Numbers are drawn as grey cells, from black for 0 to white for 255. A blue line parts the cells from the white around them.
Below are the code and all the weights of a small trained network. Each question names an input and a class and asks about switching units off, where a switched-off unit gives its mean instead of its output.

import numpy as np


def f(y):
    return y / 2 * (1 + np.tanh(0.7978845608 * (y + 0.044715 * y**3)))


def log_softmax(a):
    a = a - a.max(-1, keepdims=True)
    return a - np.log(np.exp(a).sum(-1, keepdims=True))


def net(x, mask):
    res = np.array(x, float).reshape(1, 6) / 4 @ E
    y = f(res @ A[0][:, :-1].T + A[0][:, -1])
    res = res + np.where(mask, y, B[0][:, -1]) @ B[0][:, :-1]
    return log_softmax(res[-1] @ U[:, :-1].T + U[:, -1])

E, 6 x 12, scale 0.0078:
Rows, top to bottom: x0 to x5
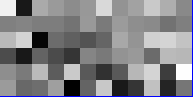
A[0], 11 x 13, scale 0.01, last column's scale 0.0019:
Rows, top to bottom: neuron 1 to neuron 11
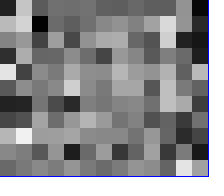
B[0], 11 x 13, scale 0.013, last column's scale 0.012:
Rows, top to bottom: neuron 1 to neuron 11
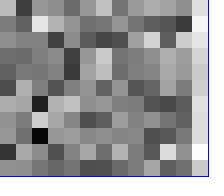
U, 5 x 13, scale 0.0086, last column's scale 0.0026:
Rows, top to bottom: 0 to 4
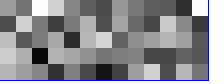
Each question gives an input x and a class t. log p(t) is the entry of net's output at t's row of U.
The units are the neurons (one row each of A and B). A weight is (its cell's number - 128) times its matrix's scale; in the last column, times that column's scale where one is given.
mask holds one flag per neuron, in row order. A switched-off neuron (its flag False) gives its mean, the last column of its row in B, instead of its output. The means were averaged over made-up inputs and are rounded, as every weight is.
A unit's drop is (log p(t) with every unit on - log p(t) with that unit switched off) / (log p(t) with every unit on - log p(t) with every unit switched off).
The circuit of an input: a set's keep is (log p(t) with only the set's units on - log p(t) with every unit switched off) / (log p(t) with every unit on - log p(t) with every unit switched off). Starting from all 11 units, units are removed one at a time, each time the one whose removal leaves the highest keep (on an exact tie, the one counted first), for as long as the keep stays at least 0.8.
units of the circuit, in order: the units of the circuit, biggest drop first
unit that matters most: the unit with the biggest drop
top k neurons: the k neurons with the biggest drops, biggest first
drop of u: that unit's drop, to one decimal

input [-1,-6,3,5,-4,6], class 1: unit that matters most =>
neuron 10
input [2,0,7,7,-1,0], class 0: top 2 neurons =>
[neuron 2; neuron 9]
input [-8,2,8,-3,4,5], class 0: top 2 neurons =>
[neuron 2; neuron 5]
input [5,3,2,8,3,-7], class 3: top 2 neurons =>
[neuron 7; neuron 10]
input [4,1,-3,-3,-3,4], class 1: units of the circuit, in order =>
[neuron 1; neuron 10]
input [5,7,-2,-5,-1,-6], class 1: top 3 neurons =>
[neuron 6; neuron 1; neuron 7]
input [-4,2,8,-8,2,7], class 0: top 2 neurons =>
[neuron 2; neuron 7]
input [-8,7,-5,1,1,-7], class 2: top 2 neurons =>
[neuron 4; neuron 1]
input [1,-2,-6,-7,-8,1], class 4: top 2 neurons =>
[neuron 3; neuron 7]
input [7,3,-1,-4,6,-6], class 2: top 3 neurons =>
[neuron 5; neuron 10; neuron 3]
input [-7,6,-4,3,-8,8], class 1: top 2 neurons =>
[neuron 10; neuron 11]
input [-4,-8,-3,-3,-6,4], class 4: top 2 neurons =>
[neuron 3; neuron 2]
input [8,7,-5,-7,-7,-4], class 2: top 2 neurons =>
[neuron 5; neuron 7]
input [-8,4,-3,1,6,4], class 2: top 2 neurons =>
[neuron 1; neuron 3]
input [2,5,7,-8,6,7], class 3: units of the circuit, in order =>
[neuron 9]
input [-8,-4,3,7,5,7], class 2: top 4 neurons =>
[neuron 1; neuron 6; neuron 9; neuron 4]
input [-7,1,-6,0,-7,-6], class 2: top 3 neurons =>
[neuron 4; neuron 1; neuron 2]
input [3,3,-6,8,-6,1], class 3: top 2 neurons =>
[neuron 7; neuron 2]
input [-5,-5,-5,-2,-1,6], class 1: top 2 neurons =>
[neuron 10; neuron 2]
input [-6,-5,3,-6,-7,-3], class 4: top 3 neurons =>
[neuron 3; neuron 7; neuron 5]
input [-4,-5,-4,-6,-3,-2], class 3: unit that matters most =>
neuron 9
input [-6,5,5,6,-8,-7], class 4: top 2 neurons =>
[neuron 3; neuron 10]
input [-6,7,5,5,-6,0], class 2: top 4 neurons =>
[neuron 4; neuron 1; neuron 8; neuron 11]
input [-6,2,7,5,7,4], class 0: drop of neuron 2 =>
0.9
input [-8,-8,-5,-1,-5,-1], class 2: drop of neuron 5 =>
0.0
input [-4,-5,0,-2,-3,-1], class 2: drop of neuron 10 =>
0.1
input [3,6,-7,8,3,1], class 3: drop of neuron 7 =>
1.5
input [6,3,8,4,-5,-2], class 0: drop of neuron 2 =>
2.1
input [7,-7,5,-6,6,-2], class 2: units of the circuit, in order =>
[neuron 5]
